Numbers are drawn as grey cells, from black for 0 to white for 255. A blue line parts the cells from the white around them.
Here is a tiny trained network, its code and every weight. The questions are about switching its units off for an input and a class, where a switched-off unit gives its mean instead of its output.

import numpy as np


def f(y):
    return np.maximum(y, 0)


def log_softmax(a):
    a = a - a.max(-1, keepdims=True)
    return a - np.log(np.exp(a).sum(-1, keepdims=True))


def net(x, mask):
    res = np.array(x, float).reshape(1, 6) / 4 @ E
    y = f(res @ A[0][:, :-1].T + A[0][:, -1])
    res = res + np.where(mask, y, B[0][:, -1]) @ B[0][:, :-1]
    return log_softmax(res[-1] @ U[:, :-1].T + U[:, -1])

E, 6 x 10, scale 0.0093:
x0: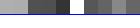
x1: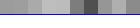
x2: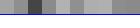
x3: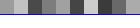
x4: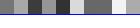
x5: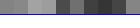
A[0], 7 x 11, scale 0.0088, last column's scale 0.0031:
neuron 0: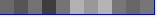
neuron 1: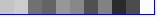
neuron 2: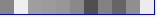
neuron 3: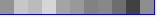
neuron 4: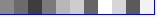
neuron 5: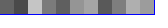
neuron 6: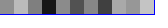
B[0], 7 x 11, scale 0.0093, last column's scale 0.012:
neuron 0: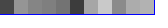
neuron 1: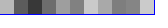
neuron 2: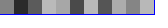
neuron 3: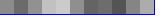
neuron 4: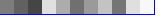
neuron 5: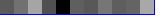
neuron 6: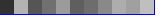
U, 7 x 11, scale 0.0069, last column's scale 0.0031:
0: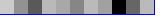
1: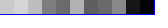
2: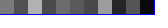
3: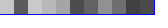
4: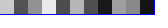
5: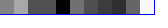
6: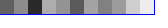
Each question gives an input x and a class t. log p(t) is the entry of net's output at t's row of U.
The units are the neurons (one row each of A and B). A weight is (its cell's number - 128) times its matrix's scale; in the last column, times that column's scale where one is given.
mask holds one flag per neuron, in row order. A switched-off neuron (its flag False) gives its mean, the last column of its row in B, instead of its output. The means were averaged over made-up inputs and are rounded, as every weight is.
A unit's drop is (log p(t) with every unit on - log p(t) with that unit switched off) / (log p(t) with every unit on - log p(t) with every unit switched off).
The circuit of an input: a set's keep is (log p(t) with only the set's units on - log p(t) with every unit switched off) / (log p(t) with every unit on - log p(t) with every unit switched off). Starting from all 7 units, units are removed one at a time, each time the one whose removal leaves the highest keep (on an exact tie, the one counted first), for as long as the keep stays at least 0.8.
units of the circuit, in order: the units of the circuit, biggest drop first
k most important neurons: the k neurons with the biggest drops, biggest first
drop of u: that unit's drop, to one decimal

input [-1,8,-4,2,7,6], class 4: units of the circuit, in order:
(neuron 4; neuron 0)
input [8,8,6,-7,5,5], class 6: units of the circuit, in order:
(neuron 4)
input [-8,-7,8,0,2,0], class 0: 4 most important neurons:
(neuron 6; neuron 2; neuron 4; neuron 0)
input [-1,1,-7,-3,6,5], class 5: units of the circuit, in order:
(neuron 5; neuron 4)
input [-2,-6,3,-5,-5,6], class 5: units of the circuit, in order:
(neuron 4; neuron 5)
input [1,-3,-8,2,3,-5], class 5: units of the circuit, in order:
(neuron 4; neuron 2)
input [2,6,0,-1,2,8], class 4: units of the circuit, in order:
(neuron 4; neuron 0; neuron 2)
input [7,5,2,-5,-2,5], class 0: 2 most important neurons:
(neuron 1; neuron 6)
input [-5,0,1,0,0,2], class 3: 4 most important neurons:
(neuron 4; neuron 6; neuron 1; neuron 0)
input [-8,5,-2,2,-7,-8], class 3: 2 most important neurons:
(neuron 4; neuron 1)
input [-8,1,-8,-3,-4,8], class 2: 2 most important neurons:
(neuron 5; neuron 4)
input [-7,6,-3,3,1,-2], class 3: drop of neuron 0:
0.1
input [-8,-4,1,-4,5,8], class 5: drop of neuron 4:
0.1
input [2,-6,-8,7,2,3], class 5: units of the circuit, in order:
(neuron 4)
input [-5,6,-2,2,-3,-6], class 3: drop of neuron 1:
0.2
